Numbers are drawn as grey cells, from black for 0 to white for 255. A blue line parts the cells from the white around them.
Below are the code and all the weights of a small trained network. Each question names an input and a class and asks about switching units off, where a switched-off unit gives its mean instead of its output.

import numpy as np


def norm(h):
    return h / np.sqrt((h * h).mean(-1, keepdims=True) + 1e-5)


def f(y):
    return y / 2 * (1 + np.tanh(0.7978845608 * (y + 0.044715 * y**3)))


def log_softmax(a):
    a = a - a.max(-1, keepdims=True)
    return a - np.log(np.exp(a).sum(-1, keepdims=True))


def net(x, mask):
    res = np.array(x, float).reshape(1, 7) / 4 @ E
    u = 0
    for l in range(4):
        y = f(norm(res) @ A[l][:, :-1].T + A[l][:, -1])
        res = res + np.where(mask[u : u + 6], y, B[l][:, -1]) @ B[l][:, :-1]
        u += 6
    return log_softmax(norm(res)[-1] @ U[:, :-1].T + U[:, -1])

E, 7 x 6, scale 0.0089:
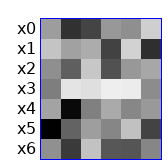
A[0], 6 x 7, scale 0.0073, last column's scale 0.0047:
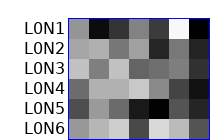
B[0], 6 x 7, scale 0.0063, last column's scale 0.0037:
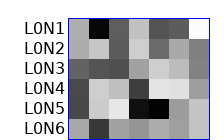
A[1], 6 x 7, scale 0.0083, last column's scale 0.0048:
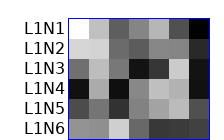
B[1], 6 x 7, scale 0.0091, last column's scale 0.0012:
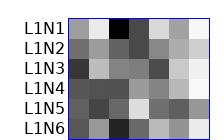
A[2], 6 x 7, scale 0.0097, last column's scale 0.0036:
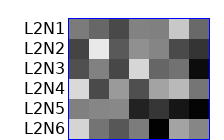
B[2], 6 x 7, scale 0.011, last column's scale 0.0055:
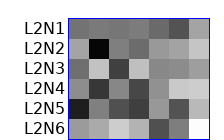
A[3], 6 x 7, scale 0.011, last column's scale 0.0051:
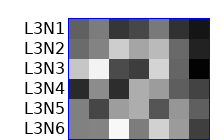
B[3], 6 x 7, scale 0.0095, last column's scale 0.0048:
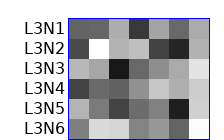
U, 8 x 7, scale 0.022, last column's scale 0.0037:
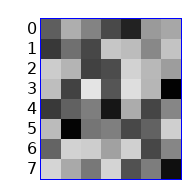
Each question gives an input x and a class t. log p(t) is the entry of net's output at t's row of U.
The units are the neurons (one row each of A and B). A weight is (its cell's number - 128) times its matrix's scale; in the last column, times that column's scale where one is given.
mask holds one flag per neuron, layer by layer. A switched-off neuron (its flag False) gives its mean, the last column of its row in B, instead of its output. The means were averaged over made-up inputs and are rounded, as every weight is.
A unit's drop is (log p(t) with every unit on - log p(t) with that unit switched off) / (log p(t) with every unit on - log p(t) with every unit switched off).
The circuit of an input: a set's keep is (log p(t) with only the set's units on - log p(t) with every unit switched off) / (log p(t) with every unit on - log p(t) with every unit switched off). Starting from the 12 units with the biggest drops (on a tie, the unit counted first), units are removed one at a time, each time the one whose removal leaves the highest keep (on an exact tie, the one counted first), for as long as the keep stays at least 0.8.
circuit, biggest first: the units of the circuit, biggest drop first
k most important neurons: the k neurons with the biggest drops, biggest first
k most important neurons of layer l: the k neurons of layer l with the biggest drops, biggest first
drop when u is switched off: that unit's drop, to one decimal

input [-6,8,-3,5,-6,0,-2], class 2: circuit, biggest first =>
(L3N3; L1N1)
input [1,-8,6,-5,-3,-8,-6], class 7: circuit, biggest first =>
(L2N6; L0N1)
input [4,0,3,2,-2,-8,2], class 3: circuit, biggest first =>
(L2N4)
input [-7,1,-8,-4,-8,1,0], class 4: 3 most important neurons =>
(L2N5; L2N2; L3N1)
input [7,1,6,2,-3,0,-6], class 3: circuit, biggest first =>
(L0N6; L3N3)
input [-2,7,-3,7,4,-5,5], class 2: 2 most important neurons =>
(L1N1; L3N3)
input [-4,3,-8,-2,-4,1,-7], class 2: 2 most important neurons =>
(L3N3; L1N1)
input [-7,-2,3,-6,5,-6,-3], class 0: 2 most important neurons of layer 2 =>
(L2N5; L2N2)
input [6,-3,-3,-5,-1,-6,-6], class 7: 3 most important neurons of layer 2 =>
(L2N6; L2N2; L2N3)
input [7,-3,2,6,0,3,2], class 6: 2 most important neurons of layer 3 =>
(L3N6; L3N2)
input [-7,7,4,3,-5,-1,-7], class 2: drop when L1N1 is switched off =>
0.2
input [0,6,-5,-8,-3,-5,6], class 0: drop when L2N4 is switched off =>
0.0
